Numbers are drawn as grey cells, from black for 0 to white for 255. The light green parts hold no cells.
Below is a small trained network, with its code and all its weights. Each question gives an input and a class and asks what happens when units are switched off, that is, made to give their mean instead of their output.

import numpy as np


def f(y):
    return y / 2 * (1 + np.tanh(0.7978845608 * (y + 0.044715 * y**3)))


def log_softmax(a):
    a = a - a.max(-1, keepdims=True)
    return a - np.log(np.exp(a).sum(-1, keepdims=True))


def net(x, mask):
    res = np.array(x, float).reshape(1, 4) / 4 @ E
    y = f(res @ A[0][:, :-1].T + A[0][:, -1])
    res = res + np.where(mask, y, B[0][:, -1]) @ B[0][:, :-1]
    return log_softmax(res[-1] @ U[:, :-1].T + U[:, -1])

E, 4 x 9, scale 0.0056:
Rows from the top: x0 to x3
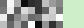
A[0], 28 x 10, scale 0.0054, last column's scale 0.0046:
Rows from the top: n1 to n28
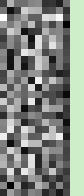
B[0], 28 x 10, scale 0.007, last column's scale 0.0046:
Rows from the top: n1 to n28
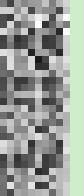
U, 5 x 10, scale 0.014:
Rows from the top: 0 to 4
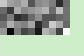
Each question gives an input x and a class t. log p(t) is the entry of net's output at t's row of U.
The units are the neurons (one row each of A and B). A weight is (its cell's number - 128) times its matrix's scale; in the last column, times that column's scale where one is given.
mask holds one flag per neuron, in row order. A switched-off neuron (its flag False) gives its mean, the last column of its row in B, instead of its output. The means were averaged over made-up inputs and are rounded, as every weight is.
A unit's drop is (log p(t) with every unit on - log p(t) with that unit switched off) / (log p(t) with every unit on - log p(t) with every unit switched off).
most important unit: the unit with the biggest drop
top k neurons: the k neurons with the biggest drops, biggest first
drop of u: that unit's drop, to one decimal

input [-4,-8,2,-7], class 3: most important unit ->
n9
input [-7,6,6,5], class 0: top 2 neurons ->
[n8 n21]
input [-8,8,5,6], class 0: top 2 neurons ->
[n8 n21]
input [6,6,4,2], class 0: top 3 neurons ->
[n5 n16 n9]
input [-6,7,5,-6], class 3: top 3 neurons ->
[n25 n19 n5]
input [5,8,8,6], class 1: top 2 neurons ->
[n3 n20]
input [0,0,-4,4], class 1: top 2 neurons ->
[n12 n6]
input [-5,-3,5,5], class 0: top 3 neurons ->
[n8 n21 n2]
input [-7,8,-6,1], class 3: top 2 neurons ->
[n25 n19]
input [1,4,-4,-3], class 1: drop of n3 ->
-0.2
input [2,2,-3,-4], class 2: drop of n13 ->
-0.1
